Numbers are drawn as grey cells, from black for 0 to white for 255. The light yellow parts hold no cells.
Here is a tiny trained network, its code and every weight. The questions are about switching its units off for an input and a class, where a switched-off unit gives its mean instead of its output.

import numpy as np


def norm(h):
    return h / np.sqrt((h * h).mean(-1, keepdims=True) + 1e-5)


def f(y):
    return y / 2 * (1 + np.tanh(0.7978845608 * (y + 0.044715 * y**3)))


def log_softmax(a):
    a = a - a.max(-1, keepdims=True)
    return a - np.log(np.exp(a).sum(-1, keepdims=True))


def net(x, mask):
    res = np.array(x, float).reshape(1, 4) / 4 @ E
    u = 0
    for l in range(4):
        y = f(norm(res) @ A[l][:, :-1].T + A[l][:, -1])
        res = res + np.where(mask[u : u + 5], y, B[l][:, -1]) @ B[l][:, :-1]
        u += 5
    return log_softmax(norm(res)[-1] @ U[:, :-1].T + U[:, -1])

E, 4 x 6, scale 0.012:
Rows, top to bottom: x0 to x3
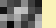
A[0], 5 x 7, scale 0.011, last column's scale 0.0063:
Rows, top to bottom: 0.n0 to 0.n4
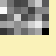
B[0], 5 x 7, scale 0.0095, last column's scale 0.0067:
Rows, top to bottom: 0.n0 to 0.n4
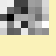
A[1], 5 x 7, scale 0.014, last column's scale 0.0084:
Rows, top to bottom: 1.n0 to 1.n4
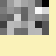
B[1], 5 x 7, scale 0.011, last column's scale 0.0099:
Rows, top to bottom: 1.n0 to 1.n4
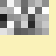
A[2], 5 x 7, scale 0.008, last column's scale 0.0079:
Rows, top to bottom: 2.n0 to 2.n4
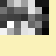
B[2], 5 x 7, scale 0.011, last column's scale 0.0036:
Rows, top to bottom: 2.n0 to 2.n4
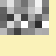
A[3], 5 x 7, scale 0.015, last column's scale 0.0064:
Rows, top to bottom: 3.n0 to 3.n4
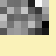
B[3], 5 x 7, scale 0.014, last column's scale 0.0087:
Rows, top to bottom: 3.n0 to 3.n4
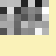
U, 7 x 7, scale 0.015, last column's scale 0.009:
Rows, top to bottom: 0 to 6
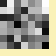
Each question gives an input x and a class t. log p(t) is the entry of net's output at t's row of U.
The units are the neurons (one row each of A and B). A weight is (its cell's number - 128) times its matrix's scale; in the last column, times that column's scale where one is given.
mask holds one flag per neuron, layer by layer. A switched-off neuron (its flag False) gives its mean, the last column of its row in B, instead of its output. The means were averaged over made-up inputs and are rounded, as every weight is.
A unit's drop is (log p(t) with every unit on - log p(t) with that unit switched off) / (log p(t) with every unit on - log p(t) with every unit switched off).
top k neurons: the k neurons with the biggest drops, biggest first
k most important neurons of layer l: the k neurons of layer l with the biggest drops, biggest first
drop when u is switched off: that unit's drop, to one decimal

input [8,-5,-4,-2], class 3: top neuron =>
1.n1
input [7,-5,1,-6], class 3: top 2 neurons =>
0.n3, 1.n1
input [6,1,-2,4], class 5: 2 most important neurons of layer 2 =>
2.n2, 2.n3
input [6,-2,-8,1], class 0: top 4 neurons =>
0.n3, 0.n1, 1.n1, 0.n0
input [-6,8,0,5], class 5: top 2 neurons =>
2.n3, 1.n3
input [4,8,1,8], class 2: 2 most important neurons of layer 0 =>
0.n3, 0.n1
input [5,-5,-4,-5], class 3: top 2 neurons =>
1.n1, 0.n3
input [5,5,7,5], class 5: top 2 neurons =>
3.n0, 2.n3
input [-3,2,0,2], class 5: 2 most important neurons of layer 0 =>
0.n2, 0.n0
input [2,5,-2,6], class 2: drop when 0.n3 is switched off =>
0.2
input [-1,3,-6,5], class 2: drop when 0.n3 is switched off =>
0.2
